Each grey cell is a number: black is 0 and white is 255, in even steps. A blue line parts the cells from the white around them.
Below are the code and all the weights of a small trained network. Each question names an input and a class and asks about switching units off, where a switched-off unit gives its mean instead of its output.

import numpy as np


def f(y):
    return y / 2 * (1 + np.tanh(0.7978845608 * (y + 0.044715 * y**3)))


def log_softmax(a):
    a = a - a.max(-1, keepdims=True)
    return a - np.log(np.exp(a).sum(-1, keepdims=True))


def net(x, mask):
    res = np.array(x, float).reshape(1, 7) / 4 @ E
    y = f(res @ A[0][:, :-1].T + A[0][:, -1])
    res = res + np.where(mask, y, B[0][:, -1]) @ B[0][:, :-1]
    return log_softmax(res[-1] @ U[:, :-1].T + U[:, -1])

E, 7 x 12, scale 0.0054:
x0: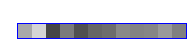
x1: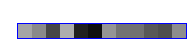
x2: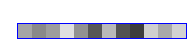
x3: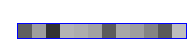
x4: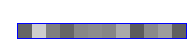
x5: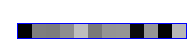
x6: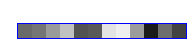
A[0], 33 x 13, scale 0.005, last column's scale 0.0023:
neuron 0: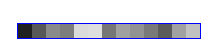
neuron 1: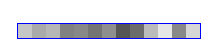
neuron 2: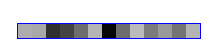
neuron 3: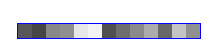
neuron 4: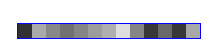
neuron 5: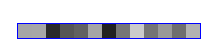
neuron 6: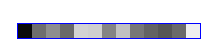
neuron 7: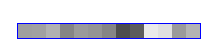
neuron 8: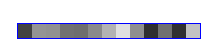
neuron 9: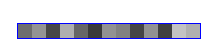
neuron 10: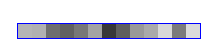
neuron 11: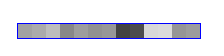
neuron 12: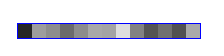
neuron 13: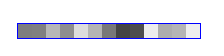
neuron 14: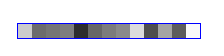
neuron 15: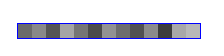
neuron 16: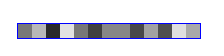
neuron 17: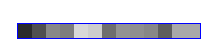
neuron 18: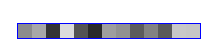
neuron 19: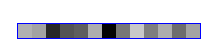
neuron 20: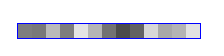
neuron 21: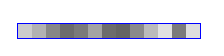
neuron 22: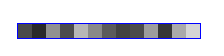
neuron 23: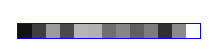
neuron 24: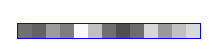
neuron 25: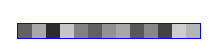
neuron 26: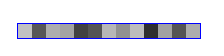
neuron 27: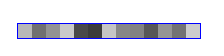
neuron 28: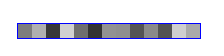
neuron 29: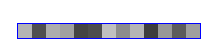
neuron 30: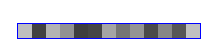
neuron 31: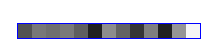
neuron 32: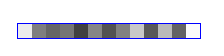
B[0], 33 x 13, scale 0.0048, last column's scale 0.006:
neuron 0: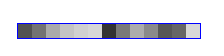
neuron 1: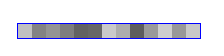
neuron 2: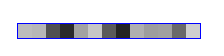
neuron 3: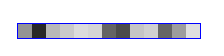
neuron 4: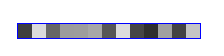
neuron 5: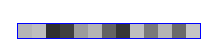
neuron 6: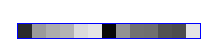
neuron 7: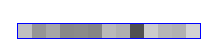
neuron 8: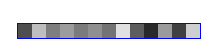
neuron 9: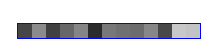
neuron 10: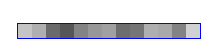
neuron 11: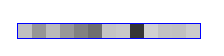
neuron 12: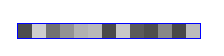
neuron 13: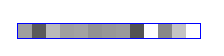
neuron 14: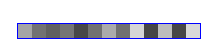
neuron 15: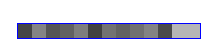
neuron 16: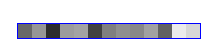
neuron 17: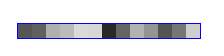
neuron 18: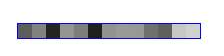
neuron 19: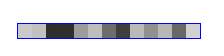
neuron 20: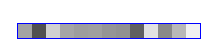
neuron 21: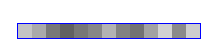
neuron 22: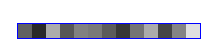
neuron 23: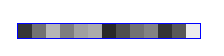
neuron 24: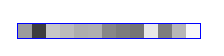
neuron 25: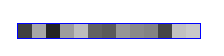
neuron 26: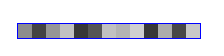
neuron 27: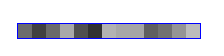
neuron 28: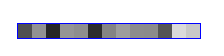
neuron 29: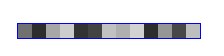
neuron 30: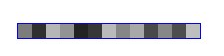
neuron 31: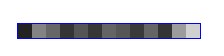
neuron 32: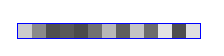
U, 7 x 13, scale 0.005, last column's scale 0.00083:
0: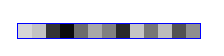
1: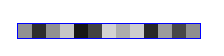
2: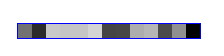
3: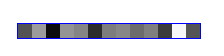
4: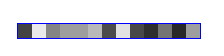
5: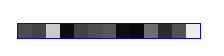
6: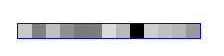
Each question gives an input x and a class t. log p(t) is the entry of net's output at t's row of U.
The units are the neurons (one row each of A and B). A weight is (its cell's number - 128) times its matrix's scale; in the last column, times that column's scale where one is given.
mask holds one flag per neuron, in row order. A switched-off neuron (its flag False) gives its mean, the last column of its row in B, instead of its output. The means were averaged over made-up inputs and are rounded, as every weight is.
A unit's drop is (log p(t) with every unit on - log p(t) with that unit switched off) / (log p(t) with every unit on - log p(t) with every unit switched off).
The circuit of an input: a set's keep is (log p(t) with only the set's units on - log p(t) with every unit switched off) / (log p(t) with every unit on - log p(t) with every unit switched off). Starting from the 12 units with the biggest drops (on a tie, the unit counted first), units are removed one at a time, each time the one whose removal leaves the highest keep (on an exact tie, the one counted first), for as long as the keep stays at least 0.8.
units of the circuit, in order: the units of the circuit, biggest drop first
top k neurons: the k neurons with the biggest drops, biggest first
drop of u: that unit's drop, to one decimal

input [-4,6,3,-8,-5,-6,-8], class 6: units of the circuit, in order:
neuron 11; neuron 1
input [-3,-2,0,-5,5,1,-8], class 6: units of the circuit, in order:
neuron 11; neuron 7
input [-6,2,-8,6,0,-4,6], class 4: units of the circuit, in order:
neuron 4
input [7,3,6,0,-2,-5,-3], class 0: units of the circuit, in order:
neuron 32; neuron 19
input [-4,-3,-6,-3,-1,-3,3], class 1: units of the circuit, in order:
neuron 26; neuron 29
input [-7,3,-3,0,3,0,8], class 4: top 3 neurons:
neuron 4; neuron 12; neuron 8
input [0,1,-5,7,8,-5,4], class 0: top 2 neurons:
neuron 19; neuron 5
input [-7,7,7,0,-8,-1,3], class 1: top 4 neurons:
neuron 29; neuron 30; neuron 26; neuron 27
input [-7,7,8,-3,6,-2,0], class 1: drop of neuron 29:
0.3
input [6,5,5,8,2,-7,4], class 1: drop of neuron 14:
0.2
